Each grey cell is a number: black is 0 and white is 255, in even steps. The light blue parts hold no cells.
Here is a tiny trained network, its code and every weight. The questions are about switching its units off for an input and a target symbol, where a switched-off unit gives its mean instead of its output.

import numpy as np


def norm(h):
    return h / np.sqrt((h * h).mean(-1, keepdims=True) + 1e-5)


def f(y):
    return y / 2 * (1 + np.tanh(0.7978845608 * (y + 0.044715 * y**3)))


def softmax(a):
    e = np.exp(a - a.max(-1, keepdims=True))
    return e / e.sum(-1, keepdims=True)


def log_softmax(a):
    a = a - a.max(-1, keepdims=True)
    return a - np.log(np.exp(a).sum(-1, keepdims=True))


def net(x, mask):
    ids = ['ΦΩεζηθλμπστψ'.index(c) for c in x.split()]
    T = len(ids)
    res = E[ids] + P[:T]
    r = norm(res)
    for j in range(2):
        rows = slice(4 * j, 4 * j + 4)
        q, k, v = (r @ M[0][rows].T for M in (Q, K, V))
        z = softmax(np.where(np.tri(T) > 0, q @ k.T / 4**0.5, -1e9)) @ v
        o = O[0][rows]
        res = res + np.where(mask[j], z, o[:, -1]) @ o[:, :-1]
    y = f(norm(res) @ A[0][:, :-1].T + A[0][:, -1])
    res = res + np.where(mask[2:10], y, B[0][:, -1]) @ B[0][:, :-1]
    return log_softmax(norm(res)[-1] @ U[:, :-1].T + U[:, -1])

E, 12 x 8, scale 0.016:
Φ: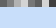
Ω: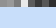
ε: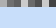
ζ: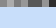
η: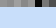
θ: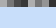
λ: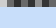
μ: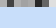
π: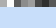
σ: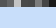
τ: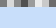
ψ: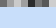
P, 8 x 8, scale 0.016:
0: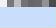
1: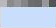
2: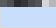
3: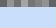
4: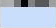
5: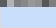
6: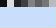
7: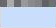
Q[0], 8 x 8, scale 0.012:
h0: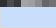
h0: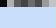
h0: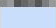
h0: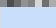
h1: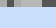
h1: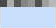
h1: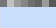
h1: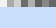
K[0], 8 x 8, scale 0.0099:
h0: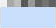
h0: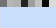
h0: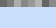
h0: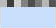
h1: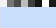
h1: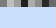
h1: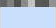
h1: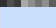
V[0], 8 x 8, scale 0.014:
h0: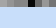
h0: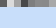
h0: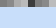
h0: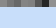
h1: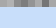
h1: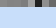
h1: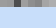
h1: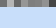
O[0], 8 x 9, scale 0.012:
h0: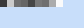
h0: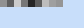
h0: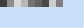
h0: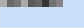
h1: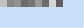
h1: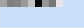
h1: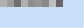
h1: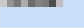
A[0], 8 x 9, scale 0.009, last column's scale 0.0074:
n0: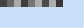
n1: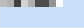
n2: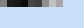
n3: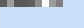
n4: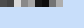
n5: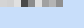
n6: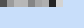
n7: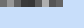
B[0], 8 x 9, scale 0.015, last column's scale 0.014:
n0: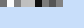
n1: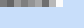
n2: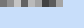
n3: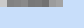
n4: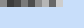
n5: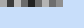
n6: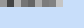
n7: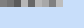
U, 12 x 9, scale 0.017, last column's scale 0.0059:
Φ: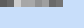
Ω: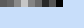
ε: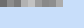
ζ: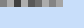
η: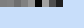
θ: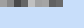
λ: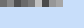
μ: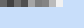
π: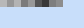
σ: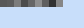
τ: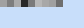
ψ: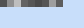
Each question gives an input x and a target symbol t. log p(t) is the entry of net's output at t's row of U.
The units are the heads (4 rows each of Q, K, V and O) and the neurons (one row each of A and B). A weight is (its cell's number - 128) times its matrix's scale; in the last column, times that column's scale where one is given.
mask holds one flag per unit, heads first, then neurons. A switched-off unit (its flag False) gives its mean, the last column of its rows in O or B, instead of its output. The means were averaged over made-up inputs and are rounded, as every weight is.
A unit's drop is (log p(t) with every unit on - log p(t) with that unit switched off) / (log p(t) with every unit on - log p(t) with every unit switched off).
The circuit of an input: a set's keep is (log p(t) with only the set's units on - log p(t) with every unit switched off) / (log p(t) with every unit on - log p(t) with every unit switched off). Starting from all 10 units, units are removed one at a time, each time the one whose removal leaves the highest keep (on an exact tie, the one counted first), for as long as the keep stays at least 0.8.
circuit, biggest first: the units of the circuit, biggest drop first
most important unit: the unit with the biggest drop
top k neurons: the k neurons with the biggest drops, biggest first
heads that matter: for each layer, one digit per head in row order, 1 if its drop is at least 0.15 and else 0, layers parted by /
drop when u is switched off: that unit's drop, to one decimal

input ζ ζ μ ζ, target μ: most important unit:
h1
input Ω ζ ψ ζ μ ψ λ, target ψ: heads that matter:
10
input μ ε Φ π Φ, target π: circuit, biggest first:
h1, n4
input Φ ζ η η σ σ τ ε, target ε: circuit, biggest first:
h0, n1
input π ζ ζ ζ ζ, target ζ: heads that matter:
01
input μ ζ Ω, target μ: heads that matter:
01
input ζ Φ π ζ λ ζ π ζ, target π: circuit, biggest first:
h1, n4
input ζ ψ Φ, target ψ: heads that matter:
10
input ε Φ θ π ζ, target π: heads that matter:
11
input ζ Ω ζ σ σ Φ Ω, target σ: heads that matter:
01
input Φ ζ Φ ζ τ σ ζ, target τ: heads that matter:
10
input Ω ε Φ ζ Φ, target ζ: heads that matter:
00
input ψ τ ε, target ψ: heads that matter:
10
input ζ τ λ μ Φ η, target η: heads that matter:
01
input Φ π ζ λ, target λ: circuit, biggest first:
h0
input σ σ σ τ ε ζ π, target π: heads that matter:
10
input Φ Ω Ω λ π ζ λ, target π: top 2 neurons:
n2, n4
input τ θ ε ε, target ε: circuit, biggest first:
h0, n4
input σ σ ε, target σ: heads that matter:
01
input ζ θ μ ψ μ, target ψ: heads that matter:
10
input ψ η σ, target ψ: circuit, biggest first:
h0
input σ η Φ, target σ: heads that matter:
01
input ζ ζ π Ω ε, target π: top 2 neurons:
n4, n1
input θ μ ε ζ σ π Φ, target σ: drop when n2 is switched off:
0.2
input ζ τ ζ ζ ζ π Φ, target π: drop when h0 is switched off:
0.3
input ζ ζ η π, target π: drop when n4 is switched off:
0.2
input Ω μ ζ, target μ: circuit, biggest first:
h1
